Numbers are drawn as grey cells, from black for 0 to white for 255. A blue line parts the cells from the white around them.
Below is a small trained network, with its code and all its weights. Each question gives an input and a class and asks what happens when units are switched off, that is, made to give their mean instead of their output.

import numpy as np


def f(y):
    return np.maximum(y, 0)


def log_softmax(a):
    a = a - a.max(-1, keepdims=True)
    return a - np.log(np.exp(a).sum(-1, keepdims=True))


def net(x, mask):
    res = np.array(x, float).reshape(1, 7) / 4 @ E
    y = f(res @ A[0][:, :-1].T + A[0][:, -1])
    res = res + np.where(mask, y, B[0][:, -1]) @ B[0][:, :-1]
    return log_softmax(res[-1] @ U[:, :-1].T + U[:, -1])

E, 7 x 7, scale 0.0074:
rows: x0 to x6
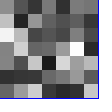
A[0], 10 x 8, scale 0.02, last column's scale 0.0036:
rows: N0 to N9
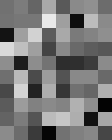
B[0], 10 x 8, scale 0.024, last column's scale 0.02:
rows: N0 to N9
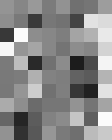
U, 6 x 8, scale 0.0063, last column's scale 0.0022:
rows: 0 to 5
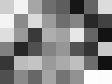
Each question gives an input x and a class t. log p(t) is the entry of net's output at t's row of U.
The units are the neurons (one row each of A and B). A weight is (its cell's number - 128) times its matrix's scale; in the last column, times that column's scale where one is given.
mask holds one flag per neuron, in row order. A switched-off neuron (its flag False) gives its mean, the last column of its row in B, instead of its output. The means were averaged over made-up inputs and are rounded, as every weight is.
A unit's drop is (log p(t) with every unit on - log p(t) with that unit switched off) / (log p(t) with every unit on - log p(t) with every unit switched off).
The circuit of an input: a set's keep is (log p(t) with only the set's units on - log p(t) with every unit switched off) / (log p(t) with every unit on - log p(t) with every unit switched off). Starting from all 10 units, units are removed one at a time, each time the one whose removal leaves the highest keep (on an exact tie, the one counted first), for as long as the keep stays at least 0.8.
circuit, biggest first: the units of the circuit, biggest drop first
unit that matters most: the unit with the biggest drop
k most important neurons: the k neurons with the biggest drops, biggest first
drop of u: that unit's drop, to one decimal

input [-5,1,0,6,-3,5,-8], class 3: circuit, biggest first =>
N8
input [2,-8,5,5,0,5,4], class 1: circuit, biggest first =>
N4, N1
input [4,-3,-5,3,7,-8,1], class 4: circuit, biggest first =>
N1, N2
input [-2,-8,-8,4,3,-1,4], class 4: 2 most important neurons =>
N2, N9
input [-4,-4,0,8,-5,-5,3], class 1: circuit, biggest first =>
N4, N1
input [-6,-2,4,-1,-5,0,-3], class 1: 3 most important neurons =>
N4, N6, N9
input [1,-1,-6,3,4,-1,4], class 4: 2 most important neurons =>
N1, N9
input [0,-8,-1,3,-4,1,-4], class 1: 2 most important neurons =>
N6, N4
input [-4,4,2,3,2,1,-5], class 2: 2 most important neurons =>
N6, N4
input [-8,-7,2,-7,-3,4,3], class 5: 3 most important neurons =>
N1, N4, N3
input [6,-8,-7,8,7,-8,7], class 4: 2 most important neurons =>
N1, N2
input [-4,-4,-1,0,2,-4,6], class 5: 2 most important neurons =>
N6, N4
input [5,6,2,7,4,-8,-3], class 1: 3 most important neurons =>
N3, N1, N2
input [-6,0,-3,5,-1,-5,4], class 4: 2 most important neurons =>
N4, N2
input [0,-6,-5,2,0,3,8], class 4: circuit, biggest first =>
N2
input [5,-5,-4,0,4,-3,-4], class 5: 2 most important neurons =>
N6, N3
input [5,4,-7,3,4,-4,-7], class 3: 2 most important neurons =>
N2, N3
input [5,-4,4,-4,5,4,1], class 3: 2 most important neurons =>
N2, N1
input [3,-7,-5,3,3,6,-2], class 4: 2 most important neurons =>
N2, N1
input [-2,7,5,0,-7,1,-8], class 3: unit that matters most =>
N8
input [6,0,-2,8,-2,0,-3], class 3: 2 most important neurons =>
N8, N3
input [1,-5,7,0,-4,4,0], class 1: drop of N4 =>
0.2
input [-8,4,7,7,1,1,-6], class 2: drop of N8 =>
0.2
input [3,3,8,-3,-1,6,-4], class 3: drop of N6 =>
0.0
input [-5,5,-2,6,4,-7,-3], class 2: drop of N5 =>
0.1
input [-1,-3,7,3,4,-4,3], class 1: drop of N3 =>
0.1
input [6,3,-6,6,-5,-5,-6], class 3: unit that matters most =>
N8
